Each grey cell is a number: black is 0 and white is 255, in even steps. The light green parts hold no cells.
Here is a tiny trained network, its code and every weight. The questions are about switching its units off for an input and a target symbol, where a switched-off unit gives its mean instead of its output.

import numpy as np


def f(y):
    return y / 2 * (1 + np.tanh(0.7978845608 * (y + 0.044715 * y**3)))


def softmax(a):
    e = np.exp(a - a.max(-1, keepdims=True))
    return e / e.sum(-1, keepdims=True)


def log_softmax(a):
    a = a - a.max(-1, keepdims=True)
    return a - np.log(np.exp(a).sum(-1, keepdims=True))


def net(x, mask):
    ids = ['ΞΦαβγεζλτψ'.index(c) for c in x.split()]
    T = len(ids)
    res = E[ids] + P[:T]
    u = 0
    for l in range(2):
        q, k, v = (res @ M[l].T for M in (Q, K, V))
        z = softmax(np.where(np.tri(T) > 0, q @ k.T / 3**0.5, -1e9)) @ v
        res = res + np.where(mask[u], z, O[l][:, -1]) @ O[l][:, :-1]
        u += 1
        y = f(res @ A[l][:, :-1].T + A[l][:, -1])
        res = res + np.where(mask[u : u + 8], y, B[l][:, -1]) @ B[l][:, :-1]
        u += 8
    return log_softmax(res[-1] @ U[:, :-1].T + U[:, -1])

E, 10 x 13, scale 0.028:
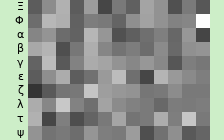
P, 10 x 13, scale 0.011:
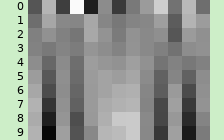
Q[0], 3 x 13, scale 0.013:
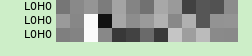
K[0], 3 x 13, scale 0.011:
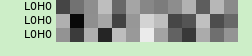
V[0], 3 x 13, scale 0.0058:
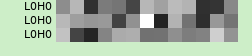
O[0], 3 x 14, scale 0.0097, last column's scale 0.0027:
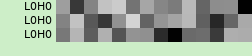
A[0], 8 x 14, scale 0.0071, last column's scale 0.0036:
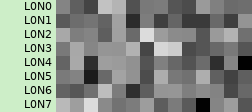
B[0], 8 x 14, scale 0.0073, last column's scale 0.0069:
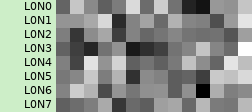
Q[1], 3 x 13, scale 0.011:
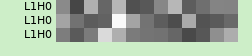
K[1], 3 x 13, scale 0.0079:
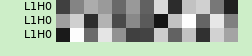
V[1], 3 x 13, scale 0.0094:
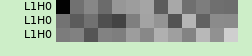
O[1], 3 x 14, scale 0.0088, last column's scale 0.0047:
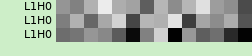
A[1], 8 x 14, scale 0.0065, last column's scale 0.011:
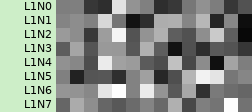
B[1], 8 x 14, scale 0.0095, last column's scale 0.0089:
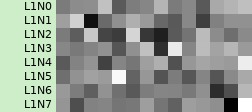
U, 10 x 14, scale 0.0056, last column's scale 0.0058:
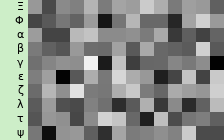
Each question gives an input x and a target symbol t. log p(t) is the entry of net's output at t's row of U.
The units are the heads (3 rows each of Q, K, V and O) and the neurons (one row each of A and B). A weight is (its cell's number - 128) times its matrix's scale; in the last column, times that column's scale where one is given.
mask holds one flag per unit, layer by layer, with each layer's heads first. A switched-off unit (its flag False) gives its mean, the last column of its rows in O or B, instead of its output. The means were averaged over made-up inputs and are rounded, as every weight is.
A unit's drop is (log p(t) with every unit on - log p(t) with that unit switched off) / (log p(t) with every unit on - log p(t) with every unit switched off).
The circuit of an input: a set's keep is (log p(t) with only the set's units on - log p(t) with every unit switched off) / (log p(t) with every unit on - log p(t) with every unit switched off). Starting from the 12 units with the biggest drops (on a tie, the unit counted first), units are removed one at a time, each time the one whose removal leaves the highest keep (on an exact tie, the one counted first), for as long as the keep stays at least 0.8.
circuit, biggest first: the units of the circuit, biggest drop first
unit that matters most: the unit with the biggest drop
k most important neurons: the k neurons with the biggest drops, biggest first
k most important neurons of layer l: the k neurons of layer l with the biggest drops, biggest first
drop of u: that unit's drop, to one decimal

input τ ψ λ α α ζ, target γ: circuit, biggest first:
(L0H0; L1H0; L0N4)
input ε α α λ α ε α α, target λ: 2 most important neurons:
(L1N2; L0N5)
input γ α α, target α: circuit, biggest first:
(L0H0; L1N6)
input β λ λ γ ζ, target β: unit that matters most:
L1N3
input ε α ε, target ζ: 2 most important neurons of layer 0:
(L0N5; L0N3)
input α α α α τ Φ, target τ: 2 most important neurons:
(L0N4; L1N7)
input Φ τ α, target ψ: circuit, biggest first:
(L1H0; L1N3)
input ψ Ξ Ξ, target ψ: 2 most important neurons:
(L1N7; L0N1)
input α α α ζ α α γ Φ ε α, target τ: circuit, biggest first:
(L0H0; L1H0; L1N4; L0N3)
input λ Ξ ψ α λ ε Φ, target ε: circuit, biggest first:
(L1N1; L1H0; L0H0; L0N3)
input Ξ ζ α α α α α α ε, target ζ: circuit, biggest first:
(L1H0; L0H0)
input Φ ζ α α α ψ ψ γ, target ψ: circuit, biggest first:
(L1H0; L0H0; L1N3)
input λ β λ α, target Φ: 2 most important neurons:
(L1N0; L0N5)
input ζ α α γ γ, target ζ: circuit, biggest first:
(L0H0; L1H0)
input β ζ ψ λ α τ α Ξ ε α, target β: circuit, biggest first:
(L1N3; L1H0; L0H0)
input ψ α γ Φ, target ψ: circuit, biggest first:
(L1N7)
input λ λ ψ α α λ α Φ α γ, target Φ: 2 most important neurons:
(L0N3; L1N0)
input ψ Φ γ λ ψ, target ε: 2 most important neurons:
(L0N6; L0N0)
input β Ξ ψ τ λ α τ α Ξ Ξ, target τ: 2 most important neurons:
(L0N1; L1N4)
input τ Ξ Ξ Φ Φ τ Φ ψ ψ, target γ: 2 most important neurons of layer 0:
(L0N4; L0N5)
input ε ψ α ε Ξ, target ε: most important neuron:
(L1N1)
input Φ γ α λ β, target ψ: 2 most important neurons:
(L1N3; L1N2)
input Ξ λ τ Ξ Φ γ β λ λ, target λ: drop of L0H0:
0.3
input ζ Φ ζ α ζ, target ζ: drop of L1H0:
0.8
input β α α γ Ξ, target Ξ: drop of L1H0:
0.4
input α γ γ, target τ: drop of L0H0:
0.5
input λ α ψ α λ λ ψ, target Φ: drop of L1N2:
0.0
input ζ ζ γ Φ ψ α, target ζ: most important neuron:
(L0N1)
